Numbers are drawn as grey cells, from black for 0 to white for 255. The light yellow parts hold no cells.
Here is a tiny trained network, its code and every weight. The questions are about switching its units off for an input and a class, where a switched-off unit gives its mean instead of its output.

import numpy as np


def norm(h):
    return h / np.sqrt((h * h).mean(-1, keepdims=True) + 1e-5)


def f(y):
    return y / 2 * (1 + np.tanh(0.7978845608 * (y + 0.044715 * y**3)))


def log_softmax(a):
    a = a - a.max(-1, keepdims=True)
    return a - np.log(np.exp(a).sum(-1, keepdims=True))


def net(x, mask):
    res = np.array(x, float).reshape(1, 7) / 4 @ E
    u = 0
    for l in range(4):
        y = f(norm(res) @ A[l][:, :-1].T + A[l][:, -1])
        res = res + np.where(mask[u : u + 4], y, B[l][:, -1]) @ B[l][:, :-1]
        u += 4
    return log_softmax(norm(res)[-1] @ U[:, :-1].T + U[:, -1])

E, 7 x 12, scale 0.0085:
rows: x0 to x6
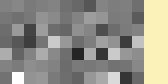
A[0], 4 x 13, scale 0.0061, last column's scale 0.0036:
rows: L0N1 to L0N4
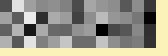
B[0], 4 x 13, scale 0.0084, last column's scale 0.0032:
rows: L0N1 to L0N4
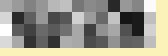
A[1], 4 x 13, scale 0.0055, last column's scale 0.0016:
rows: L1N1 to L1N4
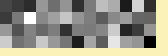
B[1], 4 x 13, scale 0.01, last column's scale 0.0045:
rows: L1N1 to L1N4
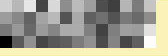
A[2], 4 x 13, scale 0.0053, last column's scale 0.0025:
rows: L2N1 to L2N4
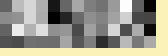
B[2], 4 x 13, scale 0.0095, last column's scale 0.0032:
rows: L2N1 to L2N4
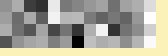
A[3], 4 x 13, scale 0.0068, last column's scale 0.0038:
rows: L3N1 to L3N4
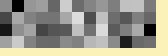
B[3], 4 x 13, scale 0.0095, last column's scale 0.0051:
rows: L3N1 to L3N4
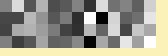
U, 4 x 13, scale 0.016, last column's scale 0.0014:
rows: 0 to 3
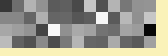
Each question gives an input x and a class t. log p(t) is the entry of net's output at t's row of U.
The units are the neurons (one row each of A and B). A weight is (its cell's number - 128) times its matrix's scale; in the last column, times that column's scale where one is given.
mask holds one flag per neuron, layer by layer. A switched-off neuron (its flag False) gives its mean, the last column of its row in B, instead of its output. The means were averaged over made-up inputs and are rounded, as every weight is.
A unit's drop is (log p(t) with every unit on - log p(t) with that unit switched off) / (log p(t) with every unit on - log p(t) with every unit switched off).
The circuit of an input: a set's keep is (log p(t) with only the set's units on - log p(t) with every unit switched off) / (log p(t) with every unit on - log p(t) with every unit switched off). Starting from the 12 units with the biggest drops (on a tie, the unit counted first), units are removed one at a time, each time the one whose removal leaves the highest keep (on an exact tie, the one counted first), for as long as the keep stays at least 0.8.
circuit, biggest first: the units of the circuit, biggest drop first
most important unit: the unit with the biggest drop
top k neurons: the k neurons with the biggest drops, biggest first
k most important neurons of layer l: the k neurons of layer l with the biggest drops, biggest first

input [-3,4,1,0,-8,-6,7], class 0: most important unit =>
L3N2
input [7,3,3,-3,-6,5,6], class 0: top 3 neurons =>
(L3N2 L3N3 L2N4)
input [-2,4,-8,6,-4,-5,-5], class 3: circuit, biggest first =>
(L0N4 L0N2)
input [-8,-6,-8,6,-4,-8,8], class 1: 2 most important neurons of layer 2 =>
(L2N3 L2N2)
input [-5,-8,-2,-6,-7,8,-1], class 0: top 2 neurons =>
(L3N2 L3N3)
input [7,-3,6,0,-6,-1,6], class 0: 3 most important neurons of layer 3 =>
(L3N2 L3N1 L3N3)
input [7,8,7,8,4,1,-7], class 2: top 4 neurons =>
(L1N1 L3N4 L2N3 L0N1)
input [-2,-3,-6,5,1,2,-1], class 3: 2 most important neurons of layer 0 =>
(L0N2 L0N4)
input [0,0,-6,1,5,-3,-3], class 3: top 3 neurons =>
(L0N2 L0N4 L3N2)
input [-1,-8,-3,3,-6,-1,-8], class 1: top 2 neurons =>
(L3N1 L1N4)
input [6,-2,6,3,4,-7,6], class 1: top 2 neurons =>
(L2N3 L0N1)
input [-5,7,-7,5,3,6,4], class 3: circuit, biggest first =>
(L0N2 L0N4)
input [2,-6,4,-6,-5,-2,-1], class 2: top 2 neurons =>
(L2N1 L1N4)
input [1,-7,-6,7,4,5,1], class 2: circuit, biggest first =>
(L1N1)
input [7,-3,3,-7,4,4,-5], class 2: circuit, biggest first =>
(L2N2 L2N1)
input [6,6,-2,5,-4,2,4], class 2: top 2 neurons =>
(L1N1 L1N4)
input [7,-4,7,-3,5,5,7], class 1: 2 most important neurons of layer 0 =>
(L0N2 L0N1)
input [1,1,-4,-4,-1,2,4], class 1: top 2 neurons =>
(L3N4 L1N4)
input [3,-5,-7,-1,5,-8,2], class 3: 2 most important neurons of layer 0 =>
(L0N2 L0N4)
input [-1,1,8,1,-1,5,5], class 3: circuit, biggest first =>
(L0N3)
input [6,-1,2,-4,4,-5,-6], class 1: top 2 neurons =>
(L3N1 L3N2)
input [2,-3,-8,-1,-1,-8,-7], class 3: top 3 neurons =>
(L0N2 L0N4 L3N4)
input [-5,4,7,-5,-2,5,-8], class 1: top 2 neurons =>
(L2N4 L3N1)
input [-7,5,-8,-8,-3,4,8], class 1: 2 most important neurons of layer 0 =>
(L0N1 L0N3)
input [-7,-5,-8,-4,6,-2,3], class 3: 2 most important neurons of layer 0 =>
(L0N2 L0N4)
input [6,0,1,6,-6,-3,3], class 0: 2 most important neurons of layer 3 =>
(L3N2 L3N3)
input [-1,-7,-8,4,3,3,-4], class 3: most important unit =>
L0N2
